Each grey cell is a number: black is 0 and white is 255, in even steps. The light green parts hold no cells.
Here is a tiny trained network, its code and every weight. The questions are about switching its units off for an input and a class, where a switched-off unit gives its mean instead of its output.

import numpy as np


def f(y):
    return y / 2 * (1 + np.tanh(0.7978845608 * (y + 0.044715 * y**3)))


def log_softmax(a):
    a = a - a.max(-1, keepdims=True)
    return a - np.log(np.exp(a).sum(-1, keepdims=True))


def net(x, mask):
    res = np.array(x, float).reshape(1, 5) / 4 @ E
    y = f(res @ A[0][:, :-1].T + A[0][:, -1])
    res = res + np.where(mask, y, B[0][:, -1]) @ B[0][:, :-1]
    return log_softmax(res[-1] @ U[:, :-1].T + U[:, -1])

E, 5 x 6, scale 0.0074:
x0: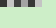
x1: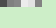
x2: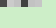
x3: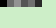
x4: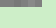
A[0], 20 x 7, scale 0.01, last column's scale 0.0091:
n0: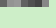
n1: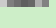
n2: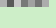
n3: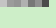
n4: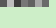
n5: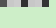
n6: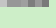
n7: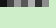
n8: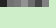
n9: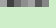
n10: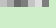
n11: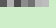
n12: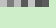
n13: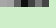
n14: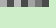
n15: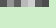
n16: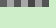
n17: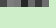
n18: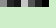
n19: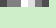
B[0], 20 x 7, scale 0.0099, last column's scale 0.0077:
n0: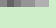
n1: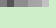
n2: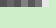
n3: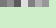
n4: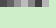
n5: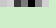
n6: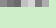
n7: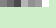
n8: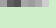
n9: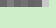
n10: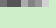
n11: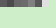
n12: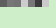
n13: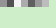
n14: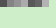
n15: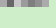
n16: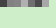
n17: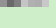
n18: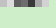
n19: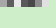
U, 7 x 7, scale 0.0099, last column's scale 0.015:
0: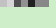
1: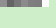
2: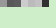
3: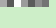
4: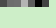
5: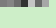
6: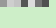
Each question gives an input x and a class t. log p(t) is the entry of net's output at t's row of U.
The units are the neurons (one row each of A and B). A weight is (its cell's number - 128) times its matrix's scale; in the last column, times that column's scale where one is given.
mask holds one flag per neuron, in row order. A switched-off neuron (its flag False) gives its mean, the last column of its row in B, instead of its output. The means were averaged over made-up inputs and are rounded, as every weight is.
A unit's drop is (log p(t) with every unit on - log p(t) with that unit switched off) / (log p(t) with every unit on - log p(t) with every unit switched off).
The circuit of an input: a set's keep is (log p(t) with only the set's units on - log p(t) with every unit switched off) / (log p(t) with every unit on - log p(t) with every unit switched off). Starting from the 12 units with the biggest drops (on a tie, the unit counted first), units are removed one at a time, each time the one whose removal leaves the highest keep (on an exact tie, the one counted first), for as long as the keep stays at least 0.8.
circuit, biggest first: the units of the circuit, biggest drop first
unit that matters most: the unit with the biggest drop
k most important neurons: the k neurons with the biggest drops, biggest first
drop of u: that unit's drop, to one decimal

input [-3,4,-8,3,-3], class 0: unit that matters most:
n18
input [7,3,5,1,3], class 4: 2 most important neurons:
n4, n11
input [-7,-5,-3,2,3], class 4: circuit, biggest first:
n12, n14
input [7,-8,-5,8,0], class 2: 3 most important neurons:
n17, n8, n0
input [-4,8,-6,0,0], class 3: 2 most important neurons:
n19, n15
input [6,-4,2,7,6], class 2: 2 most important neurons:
n17, n8
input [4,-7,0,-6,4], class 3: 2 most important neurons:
n13, n7
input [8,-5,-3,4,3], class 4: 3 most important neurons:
n4, n16, n11
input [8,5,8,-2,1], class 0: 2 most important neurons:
n5, n12
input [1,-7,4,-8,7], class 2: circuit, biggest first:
n10, n1
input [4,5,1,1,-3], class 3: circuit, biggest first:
n19, n15
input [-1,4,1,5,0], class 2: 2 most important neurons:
n7, n8
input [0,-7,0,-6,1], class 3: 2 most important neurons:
n13, n7
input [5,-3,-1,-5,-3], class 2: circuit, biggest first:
n5
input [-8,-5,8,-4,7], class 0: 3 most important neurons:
n5, n11, n4
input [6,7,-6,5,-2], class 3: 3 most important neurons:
n19, n15, n5
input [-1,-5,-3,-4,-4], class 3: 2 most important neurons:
n13, n7
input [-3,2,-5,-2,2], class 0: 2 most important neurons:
n18, n11
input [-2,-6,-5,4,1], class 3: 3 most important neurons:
n13, n5, n17
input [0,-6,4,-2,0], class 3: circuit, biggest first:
n13
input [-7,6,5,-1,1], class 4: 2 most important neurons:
n12, n2
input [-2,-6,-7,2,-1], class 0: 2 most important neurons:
n18, n19
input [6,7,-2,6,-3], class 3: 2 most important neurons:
n19, n15
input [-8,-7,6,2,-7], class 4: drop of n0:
-0.1
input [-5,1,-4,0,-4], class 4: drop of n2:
0.2
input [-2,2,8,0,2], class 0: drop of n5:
0.8
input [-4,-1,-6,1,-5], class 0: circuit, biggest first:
n18
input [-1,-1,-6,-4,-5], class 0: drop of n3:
0.0
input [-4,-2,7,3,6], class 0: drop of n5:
0.9
